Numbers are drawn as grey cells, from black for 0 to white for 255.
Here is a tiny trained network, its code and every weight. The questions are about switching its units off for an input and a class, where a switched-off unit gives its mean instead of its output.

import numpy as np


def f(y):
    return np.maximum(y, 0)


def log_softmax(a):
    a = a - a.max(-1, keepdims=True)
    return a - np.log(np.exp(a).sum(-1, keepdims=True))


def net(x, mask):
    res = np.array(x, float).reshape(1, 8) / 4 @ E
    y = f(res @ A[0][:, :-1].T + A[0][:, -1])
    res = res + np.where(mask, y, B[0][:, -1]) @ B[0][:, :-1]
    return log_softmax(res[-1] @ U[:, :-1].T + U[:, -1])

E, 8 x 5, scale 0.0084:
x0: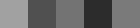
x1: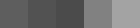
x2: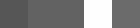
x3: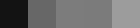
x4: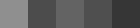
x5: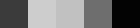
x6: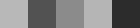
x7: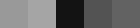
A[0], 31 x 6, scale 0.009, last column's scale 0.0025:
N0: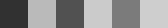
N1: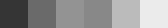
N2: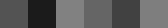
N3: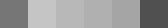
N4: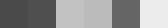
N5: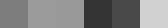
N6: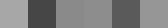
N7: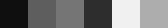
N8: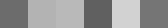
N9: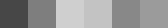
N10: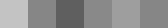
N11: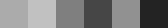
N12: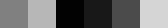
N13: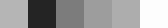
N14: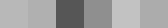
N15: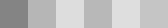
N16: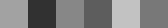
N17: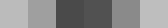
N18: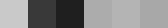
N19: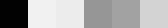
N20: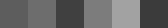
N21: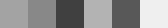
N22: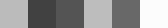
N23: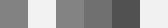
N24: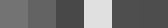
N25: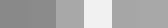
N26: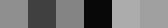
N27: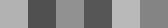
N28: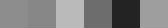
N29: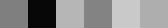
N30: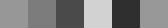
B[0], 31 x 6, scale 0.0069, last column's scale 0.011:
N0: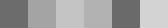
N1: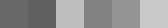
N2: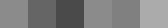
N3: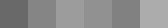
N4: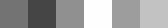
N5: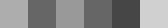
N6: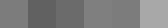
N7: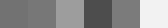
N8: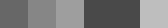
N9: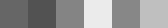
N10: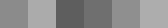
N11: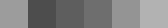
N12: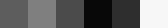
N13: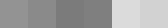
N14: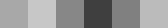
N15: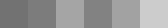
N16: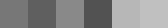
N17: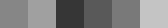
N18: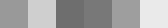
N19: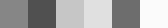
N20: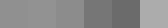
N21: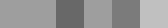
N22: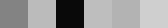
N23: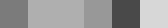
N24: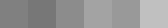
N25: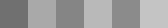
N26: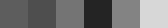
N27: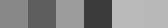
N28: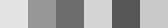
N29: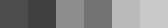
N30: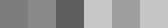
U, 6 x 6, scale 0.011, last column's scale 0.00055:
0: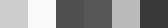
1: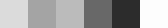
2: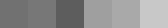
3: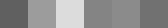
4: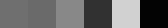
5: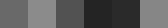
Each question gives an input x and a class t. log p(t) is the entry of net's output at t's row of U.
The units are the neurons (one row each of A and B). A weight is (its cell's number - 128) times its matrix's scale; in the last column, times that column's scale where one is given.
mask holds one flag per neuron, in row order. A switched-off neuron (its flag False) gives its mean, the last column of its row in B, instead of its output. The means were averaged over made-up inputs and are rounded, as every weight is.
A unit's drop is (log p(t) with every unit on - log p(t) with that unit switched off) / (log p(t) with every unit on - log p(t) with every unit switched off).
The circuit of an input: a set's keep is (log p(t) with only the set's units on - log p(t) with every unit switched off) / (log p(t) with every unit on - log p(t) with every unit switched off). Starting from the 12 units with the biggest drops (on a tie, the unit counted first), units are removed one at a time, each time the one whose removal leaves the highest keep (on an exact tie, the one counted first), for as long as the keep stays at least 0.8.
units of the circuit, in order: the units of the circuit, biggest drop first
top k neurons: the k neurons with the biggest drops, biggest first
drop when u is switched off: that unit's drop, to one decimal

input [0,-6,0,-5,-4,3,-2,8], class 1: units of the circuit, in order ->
(N23)
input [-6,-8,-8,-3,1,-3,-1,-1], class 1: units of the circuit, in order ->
(N22 N13)
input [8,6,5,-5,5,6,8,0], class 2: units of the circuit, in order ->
(N22 N30)
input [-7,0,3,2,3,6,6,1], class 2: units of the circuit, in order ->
(N30 N4)
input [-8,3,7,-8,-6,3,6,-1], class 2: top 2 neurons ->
(N22 N30)
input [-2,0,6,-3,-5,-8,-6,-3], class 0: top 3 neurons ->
(N18 N14 N25)
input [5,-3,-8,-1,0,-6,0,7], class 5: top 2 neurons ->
(N12 N26)
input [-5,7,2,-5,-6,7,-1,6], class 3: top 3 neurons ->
(N0 N28 N5)
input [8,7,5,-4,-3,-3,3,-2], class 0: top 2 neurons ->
(N18 N22)
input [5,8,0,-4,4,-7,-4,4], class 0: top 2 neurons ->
(N18 N22)
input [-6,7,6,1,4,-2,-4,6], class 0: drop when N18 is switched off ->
0.1
